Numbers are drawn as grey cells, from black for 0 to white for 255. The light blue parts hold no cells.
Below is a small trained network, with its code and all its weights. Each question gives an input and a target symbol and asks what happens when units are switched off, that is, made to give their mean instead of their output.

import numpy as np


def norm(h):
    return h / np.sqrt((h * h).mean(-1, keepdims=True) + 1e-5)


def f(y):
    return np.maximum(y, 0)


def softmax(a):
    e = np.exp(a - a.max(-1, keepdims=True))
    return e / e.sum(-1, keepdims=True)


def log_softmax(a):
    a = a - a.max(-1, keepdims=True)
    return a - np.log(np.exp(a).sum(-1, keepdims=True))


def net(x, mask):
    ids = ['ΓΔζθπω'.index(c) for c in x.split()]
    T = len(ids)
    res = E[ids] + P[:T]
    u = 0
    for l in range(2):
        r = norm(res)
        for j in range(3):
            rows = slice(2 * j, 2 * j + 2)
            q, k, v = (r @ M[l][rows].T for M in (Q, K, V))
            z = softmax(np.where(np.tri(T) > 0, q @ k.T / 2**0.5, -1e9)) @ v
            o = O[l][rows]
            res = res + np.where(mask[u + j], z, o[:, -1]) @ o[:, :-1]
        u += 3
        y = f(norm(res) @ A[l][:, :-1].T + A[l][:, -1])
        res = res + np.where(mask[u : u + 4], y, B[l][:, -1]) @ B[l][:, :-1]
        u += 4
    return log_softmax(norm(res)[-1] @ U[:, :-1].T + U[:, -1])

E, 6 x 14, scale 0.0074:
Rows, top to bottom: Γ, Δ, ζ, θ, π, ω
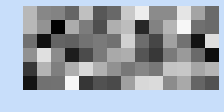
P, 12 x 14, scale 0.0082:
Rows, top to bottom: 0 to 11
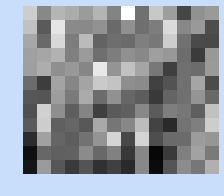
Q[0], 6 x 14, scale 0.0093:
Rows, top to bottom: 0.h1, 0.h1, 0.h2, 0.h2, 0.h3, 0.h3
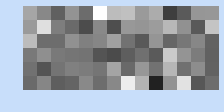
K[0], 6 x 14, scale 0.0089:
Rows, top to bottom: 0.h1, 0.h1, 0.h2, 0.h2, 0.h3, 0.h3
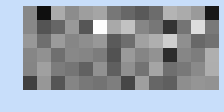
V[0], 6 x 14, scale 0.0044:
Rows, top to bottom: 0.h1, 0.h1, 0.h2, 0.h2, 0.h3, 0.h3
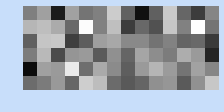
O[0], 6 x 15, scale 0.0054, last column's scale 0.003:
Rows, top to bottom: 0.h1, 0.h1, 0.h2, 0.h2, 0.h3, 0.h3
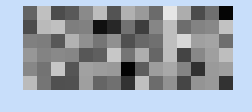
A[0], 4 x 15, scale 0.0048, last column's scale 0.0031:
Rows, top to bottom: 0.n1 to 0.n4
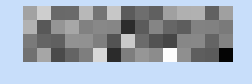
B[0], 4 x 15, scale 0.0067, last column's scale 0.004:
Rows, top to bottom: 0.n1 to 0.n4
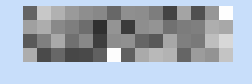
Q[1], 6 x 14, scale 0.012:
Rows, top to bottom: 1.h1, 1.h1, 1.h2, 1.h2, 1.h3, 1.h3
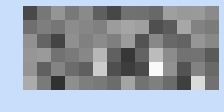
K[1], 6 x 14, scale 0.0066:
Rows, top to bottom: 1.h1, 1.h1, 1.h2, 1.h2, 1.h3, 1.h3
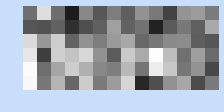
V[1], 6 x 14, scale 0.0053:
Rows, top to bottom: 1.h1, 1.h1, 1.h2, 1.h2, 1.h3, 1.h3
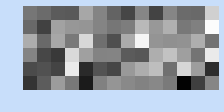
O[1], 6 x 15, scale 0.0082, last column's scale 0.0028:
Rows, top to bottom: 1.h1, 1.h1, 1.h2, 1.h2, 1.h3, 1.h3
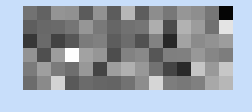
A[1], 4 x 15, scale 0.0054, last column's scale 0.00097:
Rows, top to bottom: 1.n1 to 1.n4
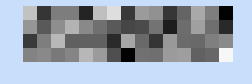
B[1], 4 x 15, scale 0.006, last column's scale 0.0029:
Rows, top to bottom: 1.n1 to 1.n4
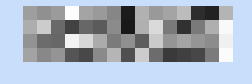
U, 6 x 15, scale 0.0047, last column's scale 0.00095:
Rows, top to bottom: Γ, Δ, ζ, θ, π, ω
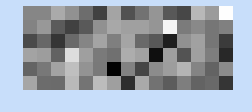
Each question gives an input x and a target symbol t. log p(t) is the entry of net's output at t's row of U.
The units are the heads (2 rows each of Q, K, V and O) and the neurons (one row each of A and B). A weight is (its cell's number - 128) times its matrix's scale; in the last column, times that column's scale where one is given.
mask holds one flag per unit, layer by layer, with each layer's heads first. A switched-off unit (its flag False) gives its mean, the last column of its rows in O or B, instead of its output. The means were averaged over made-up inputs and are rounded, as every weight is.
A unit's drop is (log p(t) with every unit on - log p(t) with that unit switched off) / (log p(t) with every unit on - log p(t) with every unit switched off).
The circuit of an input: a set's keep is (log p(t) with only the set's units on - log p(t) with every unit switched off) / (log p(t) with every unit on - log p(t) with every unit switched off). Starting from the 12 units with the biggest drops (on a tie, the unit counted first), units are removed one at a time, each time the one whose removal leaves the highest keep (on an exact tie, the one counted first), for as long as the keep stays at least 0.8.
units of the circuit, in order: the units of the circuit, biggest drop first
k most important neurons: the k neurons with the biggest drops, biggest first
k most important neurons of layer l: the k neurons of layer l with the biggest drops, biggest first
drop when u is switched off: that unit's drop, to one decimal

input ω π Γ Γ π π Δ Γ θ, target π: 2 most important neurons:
1.n3, 0.n4
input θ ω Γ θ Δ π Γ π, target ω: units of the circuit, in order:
1.h3, 1.n4
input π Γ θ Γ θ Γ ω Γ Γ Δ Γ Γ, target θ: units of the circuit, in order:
1.h2, 1.h3
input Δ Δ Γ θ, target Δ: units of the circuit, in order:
0.h1, 0.n4
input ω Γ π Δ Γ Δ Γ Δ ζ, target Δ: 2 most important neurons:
0.n4, 0.n1
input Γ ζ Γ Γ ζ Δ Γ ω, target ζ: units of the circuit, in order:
0.h1, 1.h1
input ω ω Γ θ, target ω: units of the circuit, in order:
0.h1
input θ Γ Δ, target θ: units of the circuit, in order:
0.h2, 1.h3, 0.h3
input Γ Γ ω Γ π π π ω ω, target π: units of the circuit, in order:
0.h1, 1.n3
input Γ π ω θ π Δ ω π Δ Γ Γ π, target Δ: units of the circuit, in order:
0.h1, 0.n4
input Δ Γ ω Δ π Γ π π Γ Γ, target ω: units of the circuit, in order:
1.h3, 0.h3
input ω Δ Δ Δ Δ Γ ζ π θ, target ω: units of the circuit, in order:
0.h3, 1.h3
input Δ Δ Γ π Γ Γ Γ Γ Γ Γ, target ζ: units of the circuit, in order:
1.h2, 1.h3
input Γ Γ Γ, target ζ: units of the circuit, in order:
1.h2
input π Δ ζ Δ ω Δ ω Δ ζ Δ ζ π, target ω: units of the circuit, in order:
1.h3, 0.h1
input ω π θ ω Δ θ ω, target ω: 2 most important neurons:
1.n1, 0.n3
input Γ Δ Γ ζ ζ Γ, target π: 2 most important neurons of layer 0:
0.n3, 0.n4
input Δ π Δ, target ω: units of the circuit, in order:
1.h3, 1.n4
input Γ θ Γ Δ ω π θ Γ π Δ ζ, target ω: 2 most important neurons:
1.n4, 0.n3
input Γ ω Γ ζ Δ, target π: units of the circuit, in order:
1.h3
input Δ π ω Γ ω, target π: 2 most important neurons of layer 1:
1.n3, 1.n4
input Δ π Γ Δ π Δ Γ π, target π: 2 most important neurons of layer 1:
1.n3, 1.n2
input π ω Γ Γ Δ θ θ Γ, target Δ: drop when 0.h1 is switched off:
0.1
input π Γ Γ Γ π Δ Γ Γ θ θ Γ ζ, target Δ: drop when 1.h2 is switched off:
1.0
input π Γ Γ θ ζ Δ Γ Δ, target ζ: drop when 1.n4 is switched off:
0.0
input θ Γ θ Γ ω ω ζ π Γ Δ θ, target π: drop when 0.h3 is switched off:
0.1
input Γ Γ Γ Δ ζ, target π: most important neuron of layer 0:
0.n3
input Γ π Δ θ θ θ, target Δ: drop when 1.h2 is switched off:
0.2
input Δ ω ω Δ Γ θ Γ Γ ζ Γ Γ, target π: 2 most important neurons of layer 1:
1.n3, 1.n4
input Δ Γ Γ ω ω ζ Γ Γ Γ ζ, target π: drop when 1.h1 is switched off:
0.2
